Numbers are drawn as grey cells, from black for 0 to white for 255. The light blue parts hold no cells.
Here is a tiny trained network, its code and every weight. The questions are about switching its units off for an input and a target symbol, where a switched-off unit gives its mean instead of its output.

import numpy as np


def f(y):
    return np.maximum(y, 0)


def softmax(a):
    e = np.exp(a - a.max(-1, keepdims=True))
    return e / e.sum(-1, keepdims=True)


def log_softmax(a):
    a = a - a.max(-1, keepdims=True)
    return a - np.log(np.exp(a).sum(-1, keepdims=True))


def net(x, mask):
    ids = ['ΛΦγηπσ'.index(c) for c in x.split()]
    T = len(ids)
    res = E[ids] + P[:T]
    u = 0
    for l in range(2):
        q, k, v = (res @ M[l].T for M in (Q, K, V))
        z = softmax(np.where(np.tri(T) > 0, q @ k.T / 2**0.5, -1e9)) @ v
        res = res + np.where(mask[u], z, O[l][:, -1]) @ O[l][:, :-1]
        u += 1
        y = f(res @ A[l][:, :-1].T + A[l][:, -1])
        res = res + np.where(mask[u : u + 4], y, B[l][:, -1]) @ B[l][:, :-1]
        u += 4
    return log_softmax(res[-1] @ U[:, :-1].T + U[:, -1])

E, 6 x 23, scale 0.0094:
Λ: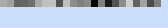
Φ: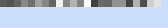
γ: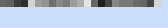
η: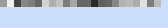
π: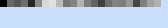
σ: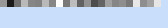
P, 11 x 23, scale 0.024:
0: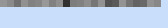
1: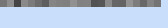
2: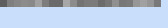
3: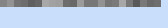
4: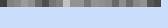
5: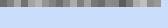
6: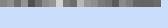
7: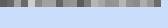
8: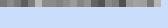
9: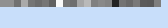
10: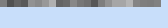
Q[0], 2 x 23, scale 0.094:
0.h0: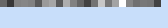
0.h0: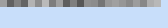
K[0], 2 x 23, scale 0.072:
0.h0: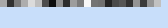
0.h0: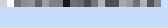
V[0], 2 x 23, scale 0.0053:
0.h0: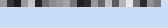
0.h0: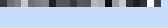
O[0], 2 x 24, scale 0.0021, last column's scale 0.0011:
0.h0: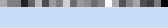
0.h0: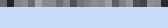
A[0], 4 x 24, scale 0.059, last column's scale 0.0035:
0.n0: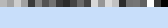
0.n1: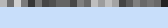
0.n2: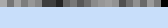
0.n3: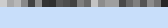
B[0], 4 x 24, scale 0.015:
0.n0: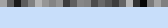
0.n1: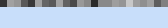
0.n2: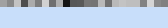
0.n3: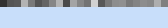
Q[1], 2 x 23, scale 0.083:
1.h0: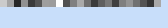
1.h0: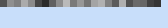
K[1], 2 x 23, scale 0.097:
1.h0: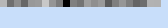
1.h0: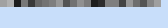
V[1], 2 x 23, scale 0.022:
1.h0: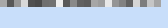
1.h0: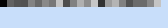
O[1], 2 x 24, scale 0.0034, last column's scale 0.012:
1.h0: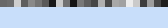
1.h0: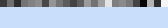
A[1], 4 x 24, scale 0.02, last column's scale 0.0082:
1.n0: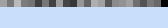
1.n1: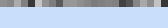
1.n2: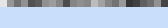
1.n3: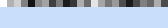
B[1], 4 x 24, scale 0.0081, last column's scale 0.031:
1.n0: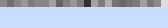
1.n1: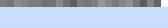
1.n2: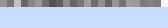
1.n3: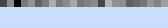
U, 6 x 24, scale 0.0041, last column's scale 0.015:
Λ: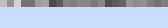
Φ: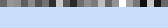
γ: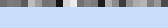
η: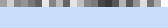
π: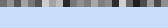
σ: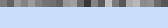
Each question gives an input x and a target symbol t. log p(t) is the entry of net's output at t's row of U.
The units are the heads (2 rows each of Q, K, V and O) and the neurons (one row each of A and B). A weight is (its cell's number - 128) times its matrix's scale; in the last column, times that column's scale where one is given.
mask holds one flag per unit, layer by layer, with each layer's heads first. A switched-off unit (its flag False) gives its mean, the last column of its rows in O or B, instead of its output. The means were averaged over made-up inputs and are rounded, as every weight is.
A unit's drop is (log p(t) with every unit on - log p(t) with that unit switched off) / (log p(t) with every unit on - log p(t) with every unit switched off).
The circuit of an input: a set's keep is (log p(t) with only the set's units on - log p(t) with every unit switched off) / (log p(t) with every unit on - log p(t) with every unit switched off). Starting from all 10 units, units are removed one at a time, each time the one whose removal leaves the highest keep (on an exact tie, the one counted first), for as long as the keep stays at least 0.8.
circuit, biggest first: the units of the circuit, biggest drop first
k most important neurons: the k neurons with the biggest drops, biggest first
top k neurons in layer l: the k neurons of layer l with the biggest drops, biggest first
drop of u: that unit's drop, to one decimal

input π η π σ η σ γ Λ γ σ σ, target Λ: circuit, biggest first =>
(1.h0; 1.n1; 1.n2)
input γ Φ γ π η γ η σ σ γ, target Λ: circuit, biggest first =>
(1.n2; 1.h0)
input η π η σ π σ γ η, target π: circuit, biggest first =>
(1.h0; 1.n2)
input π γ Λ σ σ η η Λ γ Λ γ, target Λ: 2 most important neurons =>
(1.n1; 1.n2)
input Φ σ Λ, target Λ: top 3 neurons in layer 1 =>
(1.n1; 1.n2; 1.n0)
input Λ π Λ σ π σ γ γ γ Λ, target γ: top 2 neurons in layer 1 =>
(1.n3; 1.n2)
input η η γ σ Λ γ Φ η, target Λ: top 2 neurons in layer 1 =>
(1.n1; 1.n2)
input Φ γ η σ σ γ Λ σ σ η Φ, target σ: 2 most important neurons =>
(1.n0; 1.n1)
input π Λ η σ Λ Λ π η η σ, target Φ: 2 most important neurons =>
(1.n0; 1.n2)
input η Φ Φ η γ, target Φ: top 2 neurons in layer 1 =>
(1.n0; 1.n3)
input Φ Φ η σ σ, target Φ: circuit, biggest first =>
(1.h0)
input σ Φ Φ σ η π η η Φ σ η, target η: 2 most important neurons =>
(1.n2; 1.n1)
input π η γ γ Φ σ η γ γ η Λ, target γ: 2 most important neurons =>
(1.n1; 1.n2)
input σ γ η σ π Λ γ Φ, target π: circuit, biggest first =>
(1.n2)
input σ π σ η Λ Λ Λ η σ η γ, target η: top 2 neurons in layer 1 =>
(1.n2; 1.n1)
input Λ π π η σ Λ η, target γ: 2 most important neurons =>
(1.n3; 1.n2)
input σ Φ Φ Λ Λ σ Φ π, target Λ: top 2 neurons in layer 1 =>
(1.n1; 1.n2)
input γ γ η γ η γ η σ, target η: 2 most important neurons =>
(1.n2; 1.n1)
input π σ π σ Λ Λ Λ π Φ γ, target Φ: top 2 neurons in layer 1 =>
(1.n0; 1.n2)
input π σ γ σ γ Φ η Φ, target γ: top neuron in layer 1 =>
(1.n1)
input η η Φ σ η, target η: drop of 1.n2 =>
0.1
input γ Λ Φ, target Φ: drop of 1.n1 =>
-0.1
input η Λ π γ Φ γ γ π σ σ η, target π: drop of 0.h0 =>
0.0
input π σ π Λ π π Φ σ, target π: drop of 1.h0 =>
0.5
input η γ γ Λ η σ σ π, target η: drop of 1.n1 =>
0.2
